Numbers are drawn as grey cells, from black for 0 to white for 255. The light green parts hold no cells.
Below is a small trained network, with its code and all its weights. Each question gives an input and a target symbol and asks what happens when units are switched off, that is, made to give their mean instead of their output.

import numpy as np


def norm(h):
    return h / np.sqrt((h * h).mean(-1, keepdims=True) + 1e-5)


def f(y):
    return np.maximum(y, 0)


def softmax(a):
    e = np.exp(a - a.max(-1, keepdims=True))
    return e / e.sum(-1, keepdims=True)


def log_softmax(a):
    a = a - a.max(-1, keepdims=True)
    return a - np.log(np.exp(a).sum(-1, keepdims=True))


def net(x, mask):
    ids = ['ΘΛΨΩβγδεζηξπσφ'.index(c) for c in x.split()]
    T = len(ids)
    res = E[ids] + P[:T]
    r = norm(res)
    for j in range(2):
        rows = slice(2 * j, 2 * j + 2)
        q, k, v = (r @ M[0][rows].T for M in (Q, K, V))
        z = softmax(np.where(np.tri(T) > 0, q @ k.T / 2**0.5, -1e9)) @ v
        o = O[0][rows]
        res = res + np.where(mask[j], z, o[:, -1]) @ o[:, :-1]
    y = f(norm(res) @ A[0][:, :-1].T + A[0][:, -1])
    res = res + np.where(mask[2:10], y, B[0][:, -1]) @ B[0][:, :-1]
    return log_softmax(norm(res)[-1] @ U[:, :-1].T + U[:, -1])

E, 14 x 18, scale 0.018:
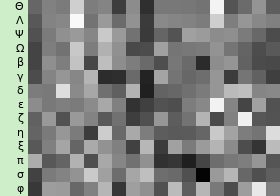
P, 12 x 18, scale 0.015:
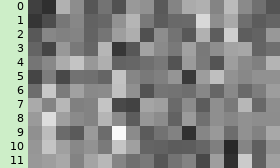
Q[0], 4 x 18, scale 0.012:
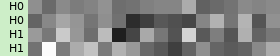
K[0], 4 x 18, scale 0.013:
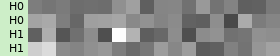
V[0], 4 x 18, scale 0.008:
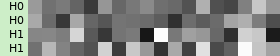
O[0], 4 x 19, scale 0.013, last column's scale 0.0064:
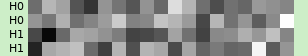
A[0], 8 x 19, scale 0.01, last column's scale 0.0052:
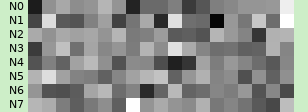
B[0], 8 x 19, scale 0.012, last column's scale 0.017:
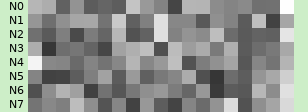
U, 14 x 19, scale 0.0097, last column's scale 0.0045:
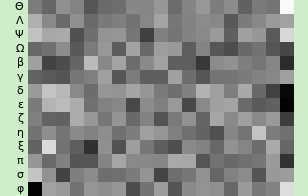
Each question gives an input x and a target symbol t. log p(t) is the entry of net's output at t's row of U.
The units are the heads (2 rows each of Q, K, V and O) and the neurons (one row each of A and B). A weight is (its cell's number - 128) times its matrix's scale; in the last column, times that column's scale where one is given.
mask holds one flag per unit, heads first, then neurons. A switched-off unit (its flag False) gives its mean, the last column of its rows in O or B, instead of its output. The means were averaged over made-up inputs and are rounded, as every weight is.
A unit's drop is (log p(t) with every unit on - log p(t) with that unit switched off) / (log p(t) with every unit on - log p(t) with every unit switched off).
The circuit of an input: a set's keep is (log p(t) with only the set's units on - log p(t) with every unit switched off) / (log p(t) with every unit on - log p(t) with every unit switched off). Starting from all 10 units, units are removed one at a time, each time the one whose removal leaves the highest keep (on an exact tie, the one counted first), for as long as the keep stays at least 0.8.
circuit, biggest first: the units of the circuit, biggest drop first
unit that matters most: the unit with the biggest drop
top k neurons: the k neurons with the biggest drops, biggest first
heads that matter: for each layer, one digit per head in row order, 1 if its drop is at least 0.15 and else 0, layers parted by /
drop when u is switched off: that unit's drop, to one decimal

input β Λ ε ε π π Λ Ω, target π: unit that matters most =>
H0
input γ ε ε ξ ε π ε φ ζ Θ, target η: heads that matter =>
11
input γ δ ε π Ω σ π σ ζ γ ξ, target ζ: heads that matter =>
01
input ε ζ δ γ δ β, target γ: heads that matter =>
01
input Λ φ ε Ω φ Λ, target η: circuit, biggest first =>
H0; N1
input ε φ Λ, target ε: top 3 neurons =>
N5; N1; N0
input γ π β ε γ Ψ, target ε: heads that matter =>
01
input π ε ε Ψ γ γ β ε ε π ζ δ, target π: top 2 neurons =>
N3; N5
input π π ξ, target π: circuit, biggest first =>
H0; H1; N5; N6
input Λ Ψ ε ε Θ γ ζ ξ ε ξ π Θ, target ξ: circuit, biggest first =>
H1; N5
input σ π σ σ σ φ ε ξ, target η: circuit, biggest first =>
H1; N2
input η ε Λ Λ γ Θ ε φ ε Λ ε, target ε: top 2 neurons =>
N5; N0
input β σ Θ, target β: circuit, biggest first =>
H0; N0
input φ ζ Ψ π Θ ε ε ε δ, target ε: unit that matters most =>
H1
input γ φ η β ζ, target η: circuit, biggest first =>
H1; N5; N0
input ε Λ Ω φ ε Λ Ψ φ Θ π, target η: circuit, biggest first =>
H1; N2
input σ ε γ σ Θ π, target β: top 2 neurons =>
N0; N6
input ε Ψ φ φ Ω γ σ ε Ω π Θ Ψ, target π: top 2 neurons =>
N3; N5
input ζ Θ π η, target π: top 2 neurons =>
N7; N3
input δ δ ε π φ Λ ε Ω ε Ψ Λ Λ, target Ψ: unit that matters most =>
N7
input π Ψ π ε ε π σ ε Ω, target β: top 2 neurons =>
N0; N5
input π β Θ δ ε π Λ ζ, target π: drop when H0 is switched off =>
0.6
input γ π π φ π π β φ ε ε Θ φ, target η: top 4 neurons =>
N1; N2; N0; N6
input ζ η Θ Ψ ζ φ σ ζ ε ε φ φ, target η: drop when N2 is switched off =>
0.4
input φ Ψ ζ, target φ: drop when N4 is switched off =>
0.1
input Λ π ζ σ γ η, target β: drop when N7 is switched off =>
0.2
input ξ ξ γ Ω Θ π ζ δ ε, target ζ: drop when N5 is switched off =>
0.0
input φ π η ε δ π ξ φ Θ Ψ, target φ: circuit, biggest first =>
H1
